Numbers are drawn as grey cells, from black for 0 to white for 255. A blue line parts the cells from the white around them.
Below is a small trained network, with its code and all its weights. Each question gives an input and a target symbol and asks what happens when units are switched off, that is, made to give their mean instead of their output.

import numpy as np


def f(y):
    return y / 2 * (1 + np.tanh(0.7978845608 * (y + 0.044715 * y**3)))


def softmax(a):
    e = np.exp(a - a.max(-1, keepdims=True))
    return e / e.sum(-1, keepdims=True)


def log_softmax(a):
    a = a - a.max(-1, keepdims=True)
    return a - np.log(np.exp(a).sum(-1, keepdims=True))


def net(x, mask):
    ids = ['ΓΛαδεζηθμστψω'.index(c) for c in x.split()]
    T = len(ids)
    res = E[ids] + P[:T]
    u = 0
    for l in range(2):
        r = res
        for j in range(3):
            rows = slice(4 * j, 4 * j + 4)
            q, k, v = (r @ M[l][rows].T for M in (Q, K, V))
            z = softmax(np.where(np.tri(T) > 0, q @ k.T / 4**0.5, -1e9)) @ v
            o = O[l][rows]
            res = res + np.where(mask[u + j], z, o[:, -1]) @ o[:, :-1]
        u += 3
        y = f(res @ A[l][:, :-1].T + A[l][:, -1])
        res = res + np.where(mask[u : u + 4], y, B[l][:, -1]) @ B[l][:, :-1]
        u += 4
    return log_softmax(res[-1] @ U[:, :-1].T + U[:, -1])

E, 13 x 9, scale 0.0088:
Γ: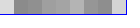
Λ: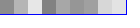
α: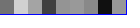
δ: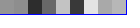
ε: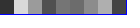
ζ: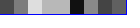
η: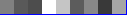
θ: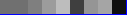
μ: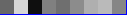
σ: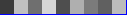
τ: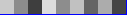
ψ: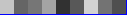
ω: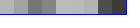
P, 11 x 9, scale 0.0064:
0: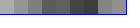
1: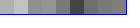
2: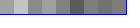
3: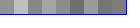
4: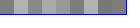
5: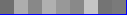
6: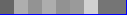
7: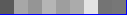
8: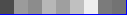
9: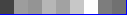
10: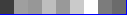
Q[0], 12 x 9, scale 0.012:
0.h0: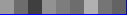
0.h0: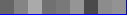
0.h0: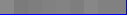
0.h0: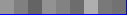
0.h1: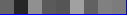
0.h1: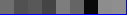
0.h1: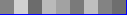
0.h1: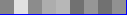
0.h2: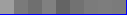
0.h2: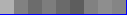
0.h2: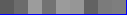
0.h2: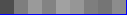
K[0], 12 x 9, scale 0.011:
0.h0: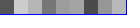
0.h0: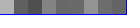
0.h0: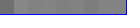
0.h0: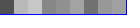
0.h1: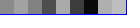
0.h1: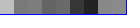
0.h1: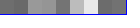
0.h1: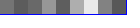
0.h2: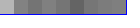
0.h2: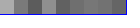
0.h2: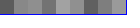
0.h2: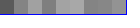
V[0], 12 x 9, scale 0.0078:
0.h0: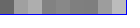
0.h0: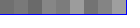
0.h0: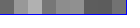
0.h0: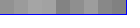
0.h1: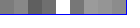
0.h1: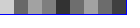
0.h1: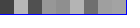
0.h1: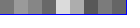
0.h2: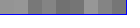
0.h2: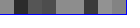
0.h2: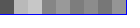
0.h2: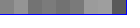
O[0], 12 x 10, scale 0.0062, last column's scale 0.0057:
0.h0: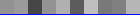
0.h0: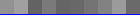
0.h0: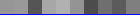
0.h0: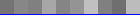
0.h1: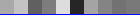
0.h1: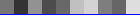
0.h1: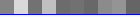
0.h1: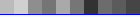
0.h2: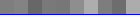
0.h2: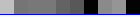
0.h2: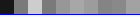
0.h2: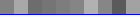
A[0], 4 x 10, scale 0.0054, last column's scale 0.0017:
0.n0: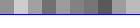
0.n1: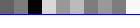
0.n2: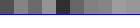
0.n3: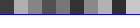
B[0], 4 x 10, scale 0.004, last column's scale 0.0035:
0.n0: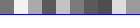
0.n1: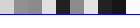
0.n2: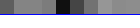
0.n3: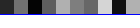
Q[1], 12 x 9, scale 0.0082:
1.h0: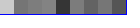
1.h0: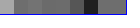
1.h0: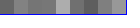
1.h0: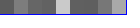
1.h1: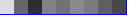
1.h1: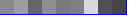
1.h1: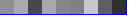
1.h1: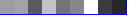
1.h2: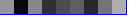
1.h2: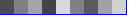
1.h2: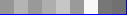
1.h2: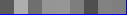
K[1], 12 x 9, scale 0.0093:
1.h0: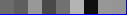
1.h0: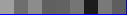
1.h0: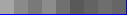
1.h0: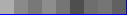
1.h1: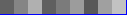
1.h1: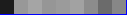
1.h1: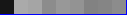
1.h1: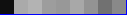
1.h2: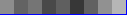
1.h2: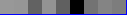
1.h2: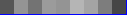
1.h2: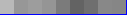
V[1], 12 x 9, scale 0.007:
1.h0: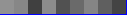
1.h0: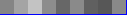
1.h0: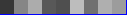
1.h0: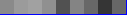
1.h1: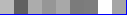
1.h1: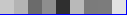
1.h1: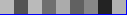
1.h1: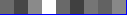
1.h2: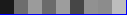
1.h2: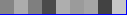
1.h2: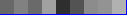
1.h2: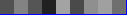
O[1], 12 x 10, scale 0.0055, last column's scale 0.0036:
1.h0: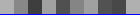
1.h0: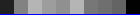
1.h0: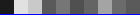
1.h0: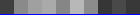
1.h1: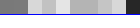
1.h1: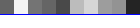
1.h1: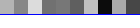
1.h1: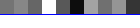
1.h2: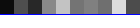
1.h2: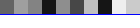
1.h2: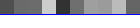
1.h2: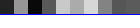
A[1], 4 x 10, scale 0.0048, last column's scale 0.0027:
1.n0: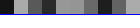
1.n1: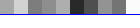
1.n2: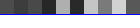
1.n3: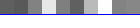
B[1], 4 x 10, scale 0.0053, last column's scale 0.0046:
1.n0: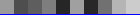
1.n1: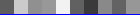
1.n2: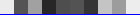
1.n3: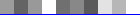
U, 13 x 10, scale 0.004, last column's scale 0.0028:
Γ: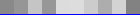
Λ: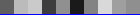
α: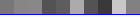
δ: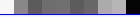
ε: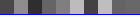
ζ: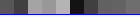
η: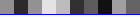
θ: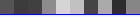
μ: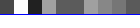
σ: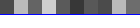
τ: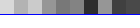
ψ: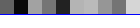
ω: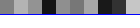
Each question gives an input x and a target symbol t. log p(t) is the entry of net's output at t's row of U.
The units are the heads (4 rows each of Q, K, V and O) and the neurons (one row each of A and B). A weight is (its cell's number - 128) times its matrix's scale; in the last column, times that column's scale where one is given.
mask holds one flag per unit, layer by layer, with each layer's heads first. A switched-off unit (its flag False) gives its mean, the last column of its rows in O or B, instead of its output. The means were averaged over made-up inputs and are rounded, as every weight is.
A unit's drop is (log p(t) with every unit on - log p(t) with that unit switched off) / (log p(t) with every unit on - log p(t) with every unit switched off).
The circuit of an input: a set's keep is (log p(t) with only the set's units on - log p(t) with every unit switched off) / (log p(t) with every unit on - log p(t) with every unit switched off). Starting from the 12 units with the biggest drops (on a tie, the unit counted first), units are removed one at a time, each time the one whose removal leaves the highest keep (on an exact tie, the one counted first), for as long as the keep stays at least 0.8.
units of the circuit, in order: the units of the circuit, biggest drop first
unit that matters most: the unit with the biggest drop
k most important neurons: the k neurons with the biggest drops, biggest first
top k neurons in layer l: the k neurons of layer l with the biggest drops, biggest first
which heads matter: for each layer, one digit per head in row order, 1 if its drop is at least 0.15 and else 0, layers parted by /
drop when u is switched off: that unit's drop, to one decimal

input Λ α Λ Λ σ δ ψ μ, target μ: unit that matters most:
1.h1
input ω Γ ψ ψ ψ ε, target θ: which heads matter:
000 / 011
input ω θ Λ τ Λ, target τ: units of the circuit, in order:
1.h2, 0.n1, 0.h1
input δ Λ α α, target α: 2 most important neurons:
1.n0, 0.n0
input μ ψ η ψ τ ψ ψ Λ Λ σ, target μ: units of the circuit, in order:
1.h1, 0.h1
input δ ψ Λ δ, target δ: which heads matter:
100 / 100
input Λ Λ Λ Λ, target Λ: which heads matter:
001 / 101
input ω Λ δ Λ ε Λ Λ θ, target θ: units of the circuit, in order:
0.n3, 1.h2, 1.h1
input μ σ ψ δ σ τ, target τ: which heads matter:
010 / 001
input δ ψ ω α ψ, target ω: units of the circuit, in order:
1.h1, 1.n3, 1.h2
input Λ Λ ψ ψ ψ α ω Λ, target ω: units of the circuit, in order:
1.h2, 0.h1, 1.n3, 1.h1
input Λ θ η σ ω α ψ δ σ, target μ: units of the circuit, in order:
1.h1, 0.h1
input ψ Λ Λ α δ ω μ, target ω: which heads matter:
000 / 011
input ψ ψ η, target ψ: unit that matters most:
0.h1
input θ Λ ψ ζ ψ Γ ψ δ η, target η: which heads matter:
000 / 010
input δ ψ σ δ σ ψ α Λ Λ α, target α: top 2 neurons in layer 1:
1.n0, 1.n2
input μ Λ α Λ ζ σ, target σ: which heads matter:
010 / 011
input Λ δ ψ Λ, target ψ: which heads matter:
110 / 000
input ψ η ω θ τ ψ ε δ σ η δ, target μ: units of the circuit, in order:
0.h1, 1.h1
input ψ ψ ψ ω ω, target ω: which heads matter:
010 / 001
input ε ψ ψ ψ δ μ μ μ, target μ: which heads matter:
010 / 000
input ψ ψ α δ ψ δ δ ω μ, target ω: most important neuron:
0.n1
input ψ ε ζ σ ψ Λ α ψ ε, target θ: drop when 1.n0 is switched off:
-0.1
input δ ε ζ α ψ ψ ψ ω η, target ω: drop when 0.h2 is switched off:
0.1
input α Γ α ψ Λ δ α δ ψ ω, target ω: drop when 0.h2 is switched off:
0.0
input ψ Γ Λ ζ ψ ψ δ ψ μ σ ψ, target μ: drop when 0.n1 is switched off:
0.1
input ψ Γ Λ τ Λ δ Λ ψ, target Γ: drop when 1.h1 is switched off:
0.7
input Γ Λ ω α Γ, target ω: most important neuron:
1.n3
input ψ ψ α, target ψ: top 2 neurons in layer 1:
1.n0, 1.n1
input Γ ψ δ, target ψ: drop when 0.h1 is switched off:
0.9
